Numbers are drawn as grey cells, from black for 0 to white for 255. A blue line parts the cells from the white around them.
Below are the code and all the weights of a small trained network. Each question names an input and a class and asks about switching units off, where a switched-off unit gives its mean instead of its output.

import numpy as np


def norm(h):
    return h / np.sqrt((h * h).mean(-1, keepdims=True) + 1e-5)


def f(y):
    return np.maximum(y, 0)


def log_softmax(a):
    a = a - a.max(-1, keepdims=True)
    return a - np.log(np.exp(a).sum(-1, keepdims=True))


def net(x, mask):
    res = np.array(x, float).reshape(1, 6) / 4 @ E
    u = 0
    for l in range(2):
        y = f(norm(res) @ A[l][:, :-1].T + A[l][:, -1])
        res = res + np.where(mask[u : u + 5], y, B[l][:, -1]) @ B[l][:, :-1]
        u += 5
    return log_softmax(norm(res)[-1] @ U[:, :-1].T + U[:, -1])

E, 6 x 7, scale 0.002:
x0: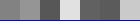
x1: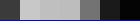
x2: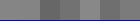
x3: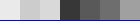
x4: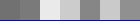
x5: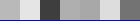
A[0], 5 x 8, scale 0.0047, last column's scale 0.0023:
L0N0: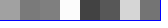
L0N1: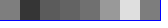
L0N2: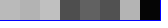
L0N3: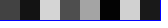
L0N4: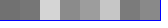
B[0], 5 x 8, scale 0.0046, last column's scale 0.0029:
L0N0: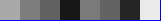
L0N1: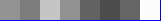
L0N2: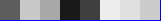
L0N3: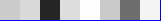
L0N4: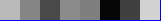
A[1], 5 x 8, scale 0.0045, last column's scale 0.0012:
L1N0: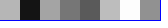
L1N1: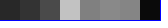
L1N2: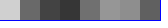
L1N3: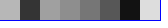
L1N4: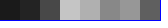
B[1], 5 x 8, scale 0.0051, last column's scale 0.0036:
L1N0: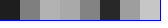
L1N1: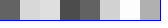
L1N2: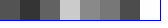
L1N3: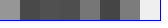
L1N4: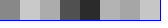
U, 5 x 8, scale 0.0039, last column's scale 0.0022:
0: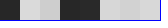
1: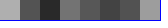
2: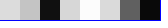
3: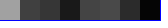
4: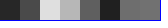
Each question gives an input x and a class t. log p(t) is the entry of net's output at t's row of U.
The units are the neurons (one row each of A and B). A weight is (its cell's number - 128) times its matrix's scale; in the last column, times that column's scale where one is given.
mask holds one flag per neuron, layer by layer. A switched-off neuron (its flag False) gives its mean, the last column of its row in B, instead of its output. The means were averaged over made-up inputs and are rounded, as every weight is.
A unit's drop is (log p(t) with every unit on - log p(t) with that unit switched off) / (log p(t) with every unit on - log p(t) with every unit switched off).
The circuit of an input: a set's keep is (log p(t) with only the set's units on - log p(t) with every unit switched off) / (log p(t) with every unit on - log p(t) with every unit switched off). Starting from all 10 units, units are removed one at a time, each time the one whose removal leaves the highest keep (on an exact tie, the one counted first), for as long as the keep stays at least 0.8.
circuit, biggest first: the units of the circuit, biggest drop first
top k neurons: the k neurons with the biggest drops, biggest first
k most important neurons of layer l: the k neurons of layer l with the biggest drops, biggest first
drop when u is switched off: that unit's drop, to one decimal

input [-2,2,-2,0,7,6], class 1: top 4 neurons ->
[L0N4; L0N3; L1N3; L0N2]
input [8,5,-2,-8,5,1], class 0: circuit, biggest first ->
[L1N1; L1N4]
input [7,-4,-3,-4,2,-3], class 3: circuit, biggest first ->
[L0N0]
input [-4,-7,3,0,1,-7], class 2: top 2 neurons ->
[L0N3; L0N0]
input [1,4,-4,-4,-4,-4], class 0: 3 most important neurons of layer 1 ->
[L1N4; L1N1; L1N2]
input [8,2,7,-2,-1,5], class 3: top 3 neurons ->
[L0N0; L0N3; L0N2]
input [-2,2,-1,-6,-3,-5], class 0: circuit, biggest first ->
[L1N1; L0N0]
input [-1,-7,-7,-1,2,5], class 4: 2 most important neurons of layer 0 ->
[L0N3; L0N0]
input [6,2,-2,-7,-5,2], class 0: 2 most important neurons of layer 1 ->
[L1N1; L1N4]
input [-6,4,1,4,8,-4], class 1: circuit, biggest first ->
[L0N4; L1N3]
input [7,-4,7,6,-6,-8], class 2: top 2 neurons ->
[L0N3; L1N3]
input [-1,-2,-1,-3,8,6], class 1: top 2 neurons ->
[L0N4; L0N3]
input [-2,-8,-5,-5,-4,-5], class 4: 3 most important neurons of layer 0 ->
[L0N1; L0N0; L0N4]
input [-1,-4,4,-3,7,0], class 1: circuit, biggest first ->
[L0N4]
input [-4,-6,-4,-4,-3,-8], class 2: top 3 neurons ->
[L0N3; L0N0; L0N4]
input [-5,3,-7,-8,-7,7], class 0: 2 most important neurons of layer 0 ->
[L0N0; L0N3]
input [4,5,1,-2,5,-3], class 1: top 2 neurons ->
[L0N0; L1N3]
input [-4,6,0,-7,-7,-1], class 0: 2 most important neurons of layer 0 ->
[L0N0; L0N4]
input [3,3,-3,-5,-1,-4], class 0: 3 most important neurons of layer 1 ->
[L1N4; L1N1; L1N2]
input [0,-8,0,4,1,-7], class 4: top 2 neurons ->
[L1N0; L0N1]
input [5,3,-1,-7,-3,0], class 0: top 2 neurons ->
[L1N1; L0N4]
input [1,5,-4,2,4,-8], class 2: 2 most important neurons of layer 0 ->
[L0N3; L0N1]
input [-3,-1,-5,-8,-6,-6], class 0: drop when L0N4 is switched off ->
0.1
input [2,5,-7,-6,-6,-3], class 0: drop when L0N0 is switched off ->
0.1
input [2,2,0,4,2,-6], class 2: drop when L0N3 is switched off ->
1.0
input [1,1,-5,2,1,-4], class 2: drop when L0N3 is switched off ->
0.8
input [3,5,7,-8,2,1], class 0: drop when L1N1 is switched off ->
0.2
